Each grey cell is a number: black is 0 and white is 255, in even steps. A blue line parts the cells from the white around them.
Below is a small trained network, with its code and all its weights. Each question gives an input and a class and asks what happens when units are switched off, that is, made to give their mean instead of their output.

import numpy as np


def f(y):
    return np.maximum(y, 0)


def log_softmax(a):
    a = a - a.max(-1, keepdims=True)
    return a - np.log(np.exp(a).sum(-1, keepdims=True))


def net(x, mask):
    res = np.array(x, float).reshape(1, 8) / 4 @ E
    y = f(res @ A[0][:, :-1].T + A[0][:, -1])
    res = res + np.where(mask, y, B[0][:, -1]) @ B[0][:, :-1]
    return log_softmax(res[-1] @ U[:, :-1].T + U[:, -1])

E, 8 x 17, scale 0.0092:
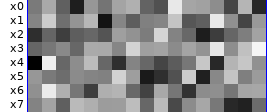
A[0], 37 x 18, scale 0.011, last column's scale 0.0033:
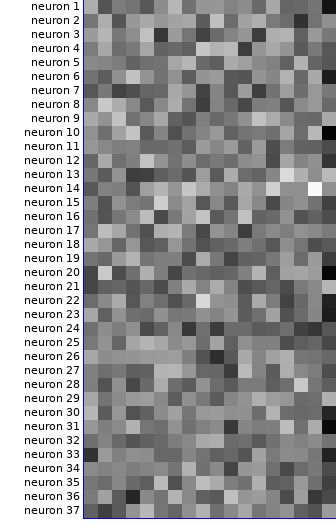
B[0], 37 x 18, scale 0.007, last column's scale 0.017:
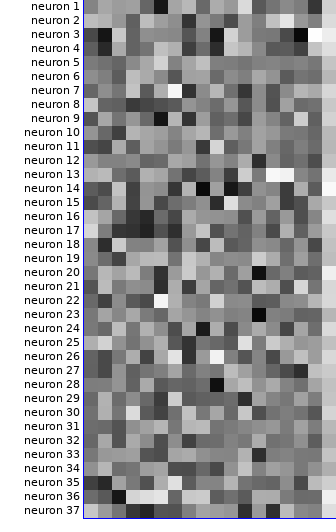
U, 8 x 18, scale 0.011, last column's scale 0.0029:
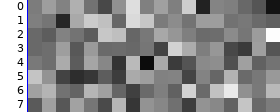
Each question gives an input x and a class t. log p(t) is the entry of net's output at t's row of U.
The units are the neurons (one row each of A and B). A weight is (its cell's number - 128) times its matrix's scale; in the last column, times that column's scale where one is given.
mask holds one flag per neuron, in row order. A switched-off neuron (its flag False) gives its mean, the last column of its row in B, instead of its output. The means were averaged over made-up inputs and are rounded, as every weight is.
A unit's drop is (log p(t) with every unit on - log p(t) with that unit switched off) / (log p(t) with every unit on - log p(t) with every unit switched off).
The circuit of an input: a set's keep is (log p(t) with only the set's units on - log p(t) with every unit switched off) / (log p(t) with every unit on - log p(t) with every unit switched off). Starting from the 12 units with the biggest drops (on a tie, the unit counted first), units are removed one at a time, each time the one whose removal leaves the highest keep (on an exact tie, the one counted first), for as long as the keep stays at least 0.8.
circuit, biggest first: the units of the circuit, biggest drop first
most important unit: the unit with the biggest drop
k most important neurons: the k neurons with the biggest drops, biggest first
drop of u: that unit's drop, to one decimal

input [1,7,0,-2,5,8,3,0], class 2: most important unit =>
neuron 26
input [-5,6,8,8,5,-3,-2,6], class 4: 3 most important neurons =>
neuron 14; neuron 9; neuron 26
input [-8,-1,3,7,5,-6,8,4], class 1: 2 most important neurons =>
neuron 10; neuron 6
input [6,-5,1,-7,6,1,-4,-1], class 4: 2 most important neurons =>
neuron 24; neuron 18
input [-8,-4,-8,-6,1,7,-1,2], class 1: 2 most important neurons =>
neuron 19; neuron 31
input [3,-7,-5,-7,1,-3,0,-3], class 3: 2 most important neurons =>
neuron 14; neuron 28
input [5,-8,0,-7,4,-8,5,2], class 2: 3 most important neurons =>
neuron 35; neuron 22; neuron 3
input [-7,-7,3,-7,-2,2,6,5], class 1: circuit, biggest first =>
neuron 19; neuron 10
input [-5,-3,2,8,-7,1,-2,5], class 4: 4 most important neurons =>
neuron 14; neuron 20; neuron 33; neuron 12
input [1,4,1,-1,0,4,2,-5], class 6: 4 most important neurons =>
neuron 13; neuron 35; neuron 4; neuron 22
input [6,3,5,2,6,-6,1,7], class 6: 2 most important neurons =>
neuron 2; neuron 25
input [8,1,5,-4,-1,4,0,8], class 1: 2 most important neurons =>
neuron 36; neuron 13
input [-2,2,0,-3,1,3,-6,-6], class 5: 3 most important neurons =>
neuron 16; neuron 37; neuron 2
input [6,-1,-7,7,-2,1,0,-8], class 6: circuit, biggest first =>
neuron 13
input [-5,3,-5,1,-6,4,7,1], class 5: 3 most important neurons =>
neuron 17; neuron 8; neuron 20
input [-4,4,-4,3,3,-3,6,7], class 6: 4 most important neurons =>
neuron 2; neuron 25; neuron 37; neuron 16
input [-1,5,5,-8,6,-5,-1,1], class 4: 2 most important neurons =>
neuron 24; neuron 11
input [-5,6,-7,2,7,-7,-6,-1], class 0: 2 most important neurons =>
neuron 20; neuron 33
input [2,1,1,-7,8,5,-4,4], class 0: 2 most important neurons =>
neuron 20; neuron 14
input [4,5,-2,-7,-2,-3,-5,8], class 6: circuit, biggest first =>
neuron 2
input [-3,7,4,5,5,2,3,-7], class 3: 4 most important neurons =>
neuron 3; neuron 2; neuron 4; neuron 25
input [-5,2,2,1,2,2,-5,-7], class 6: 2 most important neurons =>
neuron 13; neuron 36
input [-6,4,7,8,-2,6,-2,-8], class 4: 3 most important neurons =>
neuron 14; neuron 2; neuron 25
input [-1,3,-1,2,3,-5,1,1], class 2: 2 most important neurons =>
neuron 22; neuron 3
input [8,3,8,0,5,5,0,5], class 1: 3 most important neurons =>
neuron 36; neuron 5; neuron 9
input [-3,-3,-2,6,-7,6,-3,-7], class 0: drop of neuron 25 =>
0.1
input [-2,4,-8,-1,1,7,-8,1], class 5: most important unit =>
neuron 16
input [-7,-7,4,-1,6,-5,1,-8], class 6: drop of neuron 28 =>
0.5
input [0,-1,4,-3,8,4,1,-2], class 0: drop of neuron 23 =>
0.0
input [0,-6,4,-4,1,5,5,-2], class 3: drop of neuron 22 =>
0.2
